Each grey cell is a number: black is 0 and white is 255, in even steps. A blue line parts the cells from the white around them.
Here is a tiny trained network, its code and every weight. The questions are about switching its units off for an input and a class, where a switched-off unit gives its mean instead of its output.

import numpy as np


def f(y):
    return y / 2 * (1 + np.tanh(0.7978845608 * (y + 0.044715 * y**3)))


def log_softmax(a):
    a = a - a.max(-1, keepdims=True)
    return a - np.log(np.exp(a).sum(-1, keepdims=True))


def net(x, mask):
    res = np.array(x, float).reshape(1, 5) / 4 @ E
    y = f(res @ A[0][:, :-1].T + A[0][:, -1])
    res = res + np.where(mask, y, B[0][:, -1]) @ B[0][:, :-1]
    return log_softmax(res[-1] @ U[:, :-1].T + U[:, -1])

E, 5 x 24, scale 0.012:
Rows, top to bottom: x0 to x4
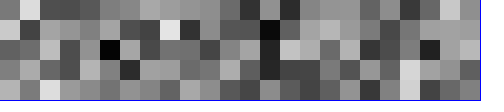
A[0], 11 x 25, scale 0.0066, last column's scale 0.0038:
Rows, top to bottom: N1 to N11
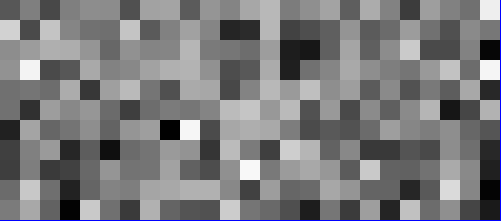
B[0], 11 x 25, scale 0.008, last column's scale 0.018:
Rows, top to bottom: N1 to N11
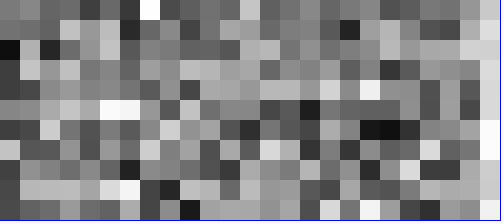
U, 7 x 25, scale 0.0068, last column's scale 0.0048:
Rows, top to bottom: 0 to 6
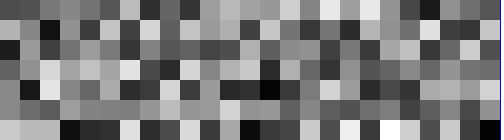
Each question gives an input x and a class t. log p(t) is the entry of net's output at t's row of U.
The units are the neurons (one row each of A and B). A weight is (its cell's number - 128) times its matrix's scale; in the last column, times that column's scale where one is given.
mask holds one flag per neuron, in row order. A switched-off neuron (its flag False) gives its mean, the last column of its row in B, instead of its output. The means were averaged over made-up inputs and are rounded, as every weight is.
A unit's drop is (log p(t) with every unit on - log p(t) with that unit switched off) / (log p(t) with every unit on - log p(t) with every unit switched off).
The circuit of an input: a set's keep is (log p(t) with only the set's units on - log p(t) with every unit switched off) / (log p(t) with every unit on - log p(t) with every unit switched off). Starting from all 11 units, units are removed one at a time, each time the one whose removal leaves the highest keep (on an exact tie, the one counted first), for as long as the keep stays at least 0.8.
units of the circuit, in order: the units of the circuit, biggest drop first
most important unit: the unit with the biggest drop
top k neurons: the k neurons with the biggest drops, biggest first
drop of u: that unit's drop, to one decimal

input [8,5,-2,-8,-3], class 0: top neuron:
[N5]
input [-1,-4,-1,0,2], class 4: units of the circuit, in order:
[N8; N7]
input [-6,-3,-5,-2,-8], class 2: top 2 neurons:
[N9; N8]
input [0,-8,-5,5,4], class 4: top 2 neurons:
[N7; N8]
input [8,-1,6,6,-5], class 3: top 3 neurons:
[N10; N5; N4]
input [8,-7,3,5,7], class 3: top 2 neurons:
[N10; N4]
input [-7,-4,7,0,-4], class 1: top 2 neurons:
[N8; N10]
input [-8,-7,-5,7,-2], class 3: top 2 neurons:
[N6; N5]
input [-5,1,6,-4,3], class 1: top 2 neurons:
[N8; N11]
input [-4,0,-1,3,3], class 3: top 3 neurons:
[N8; N5; N6]
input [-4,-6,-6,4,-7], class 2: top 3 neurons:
[N9; N8; N1]
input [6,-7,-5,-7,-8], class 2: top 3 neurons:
[N9; N1; N11]
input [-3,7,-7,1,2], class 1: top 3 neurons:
[N7; N9; N11]
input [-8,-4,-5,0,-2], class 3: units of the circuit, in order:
[N6]
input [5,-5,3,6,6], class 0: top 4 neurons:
[N11; N9; N1; N6]
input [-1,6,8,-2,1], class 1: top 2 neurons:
[N8; N7]
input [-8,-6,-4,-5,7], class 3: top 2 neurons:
[N6; N8]
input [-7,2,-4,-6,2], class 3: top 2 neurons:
[N6; N11]
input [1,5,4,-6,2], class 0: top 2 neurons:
[N7; N5]
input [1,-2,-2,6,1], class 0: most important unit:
N11
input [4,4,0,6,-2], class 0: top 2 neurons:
[N11; N7]
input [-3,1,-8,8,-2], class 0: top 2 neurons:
[N11; N8]
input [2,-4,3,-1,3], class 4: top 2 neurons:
[N7; N9]
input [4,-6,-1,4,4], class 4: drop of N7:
1.0
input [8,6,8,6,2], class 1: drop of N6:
0.1
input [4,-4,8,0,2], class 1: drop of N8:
1.1
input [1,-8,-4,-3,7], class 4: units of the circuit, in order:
[N7]
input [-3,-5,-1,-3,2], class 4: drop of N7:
0.7
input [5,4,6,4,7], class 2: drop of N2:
0.2
